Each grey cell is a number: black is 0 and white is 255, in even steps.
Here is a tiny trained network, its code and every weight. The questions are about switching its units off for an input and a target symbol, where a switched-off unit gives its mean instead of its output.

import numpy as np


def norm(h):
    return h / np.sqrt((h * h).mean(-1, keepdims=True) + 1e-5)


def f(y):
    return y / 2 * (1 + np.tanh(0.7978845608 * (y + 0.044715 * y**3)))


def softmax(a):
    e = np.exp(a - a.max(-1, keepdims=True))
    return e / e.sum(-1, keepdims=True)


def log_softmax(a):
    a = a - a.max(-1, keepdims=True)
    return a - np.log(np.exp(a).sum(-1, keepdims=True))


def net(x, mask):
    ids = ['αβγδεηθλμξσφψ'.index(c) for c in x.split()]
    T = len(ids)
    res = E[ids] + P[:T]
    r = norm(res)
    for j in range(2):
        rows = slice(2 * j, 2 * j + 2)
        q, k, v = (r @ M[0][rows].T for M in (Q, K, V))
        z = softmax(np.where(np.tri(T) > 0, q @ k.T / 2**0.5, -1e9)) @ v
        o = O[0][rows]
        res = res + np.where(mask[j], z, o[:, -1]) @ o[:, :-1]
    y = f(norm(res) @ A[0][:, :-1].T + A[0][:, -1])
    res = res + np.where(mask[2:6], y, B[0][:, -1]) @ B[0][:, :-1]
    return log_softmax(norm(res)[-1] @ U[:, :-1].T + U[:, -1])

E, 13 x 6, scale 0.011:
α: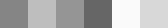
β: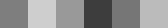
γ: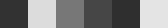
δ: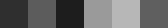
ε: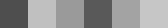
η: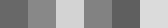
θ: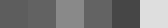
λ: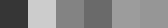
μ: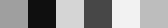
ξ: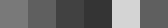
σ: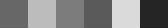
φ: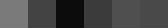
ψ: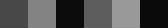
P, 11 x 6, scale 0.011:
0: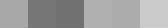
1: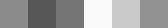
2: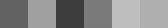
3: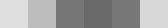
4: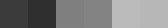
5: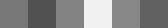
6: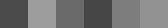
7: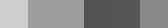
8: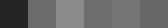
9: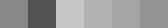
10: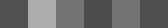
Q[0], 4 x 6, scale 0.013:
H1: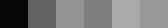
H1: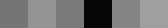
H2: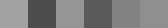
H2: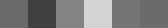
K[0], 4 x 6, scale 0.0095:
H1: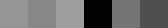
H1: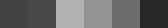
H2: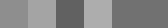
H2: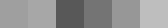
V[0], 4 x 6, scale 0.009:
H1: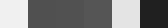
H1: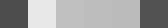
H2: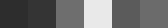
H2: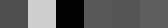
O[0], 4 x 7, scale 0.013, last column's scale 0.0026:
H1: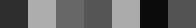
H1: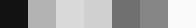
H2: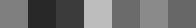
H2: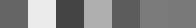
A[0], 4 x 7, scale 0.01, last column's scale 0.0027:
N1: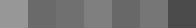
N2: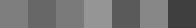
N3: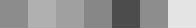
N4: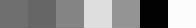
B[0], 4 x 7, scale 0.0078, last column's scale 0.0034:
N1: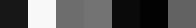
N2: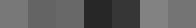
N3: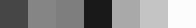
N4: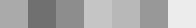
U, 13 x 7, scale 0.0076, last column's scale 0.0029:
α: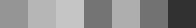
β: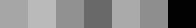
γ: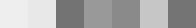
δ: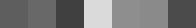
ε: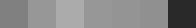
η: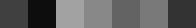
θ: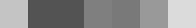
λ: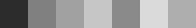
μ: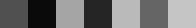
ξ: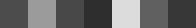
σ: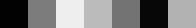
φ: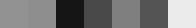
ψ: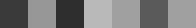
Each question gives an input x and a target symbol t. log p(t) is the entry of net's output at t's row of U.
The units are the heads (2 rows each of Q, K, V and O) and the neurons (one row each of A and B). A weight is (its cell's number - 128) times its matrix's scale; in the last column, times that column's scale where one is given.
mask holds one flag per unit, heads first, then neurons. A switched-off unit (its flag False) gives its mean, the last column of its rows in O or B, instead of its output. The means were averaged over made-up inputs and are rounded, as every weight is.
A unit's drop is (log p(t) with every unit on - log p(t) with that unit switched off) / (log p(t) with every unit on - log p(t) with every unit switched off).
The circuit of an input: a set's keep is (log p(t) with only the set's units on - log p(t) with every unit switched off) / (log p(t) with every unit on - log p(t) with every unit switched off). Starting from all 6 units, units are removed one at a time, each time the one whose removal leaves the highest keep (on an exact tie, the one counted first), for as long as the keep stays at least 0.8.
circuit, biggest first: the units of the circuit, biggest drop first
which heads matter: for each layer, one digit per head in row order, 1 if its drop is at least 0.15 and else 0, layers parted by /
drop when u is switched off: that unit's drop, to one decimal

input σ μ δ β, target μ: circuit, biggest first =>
(H2 H1)
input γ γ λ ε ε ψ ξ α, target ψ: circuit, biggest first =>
(H2 H1)
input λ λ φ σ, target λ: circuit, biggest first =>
(H1)
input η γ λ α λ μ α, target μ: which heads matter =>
01
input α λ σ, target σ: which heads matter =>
10
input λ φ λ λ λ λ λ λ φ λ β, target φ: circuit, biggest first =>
(H1 H2)
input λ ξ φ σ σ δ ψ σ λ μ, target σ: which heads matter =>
10
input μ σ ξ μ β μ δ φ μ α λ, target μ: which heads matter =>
01
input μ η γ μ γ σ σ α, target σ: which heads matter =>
10
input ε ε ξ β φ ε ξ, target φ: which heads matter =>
10
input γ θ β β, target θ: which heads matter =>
11
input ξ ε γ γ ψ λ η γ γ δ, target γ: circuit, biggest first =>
(H1 H2)
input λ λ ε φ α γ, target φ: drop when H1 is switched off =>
0.7
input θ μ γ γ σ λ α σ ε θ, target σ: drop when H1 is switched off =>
1.0
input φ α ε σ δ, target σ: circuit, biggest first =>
(H1)
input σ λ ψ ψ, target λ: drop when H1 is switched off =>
0.7
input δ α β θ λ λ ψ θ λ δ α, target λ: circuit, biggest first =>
(H1 H2)
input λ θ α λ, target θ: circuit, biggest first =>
(H2 H1)
